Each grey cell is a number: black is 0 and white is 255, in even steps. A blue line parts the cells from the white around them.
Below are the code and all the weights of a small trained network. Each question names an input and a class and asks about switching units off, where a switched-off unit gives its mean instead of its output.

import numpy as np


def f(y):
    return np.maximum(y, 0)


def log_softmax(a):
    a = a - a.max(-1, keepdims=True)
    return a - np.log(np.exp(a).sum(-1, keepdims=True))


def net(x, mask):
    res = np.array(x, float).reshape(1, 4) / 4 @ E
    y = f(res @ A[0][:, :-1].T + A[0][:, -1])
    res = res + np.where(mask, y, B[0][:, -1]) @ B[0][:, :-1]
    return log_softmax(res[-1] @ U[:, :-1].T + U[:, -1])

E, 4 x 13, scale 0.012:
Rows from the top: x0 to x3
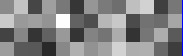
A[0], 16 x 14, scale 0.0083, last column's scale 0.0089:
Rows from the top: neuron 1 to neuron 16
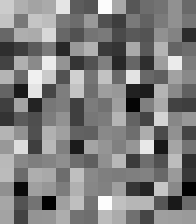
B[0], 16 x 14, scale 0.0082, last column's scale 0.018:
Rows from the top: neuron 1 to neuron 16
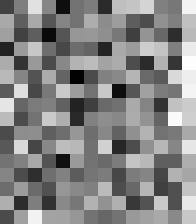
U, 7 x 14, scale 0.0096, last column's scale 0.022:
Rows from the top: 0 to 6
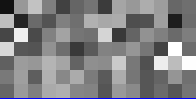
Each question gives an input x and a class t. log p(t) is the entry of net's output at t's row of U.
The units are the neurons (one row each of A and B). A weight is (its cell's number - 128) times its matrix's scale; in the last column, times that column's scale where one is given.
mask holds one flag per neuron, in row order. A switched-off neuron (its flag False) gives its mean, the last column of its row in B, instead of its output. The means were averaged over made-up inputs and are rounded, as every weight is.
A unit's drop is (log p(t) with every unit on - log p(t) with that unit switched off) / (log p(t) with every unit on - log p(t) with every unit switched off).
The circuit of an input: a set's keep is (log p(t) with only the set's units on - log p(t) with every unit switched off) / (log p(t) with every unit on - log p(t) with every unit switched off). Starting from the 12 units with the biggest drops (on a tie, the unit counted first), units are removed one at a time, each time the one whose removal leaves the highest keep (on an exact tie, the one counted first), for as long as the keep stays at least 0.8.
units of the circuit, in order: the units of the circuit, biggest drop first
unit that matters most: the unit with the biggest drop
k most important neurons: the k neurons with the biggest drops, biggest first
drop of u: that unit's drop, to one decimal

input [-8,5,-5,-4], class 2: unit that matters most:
neuron 7
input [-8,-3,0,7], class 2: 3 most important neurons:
(neuron 7; neuron 5; neuron 14)
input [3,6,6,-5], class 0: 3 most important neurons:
(neuron 1; neuron 6; neuron 12)
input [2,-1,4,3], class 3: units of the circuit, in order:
(neuron 5; neuron 8)
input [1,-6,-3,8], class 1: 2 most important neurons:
(neuron 15; neuron 1)
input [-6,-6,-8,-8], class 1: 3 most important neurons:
(neuron 5; neuron 3; neuron 2)
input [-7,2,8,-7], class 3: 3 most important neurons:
(neuron 9; neuron 8; neuron 15)
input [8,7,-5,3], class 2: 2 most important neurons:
(neuron 11; neuron 4)
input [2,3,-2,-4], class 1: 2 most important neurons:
(neuron 4; neuron 5)
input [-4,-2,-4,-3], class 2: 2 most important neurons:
(neuron 8; neuron 9)
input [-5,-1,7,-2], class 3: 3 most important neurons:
(neuron 9; neuron 8; neuron 11)
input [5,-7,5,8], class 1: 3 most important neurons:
(neuron 15; neuron 1; neuron 16)
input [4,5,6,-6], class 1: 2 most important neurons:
(neuron 5; neuron 6)
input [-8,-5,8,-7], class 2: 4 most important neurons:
(neuron 7; neuron 14; neuron 6; neuron 15)
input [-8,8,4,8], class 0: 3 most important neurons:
(neuron 1; neuron 16; neuron 5)
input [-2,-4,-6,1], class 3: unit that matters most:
neuron 6
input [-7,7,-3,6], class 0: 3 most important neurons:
(neuron 1; neuron 16; neuron 11)
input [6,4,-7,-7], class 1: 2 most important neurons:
(neuron 5; neuron 3)
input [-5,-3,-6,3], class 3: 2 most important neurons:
(neuron 6; neuron 11)
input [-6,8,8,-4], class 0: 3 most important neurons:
(neuron 1; neuron 16; neuron 6)
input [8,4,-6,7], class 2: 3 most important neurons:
(neuron 11; neuron 5; neuron 10)
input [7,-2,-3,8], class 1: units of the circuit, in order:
(neuron 15)
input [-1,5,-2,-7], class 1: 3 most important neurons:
(neuron 5; neuron 4; neuron 3)
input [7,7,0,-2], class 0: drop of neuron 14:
0.1
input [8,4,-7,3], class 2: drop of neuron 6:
0.0
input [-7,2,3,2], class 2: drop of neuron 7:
0.2
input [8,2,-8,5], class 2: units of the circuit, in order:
(neuron 11)
